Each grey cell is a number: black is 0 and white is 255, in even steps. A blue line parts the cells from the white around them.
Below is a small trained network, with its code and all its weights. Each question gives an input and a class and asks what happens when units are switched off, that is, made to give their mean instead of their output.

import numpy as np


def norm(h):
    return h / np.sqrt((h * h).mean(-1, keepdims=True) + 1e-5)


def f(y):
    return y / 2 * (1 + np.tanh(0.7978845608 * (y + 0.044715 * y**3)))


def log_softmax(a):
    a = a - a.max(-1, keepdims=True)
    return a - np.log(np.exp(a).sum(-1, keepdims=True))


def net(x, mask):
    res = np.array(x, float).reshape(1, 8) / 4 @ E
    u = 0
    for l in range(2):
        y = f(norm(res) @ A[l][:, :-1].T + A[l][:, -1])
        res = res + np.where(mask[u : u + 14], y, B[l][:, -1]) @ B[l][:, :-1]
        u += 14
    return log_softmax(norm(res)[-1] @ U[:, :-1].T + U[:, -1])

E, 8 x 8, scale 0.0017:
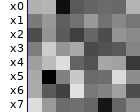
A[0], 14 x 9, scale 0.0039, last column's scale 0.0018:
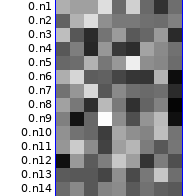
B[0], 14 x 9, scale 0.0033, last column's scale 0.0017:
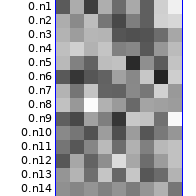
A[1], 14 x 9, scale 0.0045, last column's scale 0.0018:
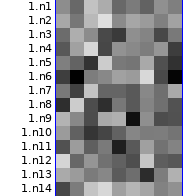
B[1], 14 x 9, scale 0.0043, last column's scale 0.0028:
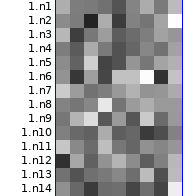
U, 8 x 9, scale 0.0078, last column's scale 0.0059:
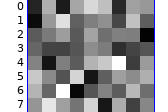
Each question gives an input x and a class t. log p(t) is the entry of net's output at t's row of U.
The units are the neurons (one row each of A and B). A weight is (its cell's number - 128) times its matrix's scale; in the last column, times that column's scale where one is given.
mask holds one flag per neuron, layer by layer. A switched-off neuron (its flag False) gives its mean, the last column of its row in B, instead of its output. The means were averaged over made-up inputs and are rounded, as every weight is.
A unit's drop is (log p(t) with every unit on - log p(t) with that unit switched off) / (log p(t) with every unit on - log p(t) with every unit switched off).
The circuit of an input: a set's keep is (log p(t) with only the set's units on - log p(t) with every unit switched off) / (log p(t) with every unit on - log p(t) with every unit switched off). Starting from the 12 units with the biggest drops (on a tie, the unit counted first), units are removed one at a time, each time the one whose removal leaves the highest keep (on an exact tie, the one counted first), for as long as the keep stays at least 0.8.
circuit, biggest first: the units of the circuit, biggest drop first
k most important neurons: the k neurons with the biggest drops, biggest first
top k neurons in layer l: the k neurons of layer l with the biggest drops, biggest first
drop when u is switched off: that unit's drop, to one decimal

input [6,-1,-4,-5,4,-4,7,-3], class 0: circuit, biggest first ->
[0.n1; 0.n9; 1.n1]
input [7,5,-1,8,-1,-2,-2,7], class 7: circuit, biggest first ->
[1.n9; 0.n6]
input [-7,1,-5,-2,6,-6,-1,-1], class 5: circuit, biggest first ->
[0.n5; 1.n2; 1.n6]
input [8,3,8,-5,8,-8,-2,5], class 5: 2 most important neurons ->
[1.n8; 1.n3]
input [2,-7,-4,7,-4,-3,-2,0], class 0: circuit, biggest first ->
[0.n6; 0.n9; 1.n2; 1.n14]
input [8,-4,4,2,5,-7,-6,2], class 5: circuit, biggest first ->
[1.n8; 1.n3]
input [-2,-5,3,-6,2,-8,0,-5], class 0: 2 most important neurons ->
[0.n12; 0.n5]
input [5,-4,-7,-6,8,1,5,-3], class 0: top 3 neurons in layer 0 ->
[0.n1; 0.n6; 0.n9]
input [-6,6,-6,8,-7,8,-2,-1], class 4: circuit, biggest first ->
[1.n6; 0.n9]
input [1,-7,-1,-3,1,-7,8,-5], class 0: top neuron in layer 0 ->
[0.n1]
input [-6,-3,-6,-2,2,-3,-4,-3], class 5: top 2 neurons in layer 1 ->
[1.n2; 1.n14]
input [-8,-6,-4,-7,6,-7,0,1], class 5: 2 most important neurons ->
[0.n5; 1.n2]
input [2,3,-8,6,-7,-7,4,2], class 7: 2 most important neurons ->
[1.n9; 0.n8]
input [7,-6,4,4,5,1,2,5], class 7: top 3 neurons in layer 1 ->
[1.n9; 1.n12; 1.n2]
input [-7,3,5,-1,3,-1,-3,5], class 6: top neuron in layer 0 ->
[0.n7]
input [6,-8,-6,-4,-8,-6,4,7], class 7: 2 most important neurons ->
[1.n9; 0.n6]
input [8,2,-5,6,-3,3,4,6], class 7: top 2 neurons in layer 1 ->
[1.n9; 1.n12]
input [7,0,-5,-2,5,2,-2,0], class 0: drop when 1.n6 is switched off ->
0.2
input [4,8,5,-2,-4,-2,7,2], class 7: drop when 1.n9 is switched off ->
0.4
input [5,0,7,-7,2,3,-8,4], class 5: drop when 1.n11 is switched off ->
0.1
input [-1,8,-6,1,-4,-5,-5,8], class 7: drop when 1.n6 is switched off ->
0.1
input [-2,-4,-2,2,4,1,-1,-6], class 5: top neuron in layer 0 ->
[0.n2]
